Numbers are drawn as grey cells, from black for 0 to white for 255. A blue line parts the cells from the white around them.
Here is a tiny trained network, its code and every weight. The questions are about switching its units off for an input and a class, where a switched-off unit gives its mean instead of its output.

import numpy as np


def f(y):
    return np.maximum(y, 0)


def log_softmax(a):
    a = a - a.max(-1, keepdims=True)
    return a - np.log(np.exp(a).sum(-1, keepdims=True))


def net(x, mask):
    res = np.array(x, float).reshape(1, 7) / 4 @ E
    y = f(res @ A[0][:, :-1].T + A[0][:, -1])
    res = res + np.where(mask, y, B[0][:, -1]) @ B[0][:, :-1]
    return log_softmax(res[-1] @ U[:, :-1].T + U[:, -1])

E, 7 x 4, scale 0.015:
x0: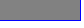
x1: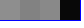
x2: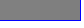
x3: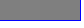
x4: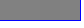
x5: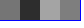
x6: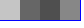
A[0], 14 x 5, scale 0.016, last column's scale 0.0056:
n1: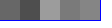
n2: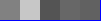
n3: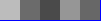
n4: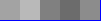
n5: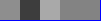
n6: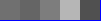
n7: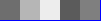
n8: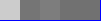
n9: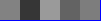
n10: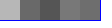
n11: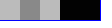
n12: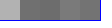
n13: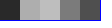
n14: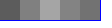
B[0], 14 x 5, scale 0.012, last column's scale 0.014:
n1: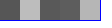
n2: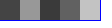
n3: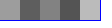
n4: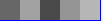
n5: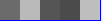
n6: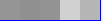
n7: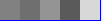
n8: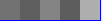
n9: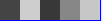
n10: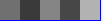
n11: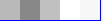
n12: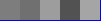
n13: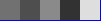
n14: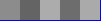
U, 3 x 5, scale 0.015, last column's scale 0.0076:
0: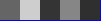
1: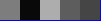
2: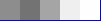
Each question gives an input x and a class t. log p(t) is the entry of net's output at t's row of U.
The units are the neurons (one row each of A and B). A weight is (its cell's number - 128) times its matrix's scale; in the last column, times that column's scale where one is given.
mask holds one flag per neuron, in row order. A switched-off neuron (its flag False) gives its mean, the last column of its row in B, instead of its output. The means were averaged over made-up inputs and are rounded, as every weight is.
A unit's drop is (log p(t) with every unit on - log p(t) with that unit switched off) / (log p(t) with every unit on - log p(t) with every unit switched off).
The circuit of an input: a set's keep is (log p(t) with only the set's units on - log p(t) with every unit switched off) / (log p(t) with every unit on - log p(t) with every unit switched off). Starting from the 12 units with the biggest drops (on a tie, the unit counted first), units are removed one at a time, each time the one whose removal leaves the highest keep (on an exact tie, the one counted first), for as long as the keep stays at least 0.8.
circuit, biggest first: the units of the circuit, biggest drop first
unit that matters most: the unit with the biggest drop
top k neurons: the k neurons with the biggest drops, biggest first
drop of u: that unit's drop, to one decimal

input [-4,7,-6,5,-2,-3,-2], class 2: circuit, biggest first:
n11
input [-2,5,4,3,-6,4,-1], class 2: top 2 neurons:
n11, n2
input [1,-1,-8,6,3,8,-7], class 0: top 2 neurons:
n9, n1
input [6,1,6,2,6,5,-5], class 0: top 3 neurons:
n9, n1, n5
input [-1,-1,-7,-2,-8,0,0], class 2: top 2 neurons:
n13, n9
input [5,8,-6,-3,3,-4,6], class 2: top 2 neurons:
n11, n13
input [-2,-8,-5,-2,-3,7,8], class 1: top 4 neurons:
n3, n11, n10, n12
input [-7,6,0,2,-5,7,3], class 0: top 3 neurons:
n9, n5, n1
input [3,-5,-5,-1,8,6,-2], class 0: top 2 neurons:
n11, n5
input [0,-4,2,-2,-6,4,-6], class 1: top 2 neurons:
n13, n11
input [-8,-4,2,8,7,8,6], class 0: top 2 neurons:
n9, n5
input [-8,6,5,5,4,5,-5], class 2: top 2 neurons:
n11, n2
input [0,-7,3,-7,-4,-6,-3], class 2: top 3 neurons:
n9, n5, n1
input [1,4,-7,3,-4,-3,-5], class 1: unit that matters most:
n13
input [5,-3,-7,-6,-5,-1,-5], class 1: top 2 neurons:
n11, n13
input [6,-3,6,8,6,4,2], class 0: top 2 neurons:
n11, n5
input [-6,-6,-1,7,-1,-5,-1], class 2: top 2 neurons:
n9, n5
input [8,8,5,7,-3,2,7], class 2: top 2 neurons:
n11, n13
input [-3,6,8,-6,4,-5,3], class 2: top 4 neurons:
n11, n9, n5, n1
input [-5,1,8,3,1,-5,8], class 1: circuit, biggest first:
n10
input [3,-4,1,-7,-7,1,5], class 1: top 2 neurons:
n11, n3
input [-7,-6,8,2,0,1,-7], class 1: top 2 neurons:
n13, n11
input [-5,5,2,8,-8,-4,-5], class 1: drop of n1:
0.1
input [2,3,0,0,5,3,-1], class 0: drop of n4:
-0.1
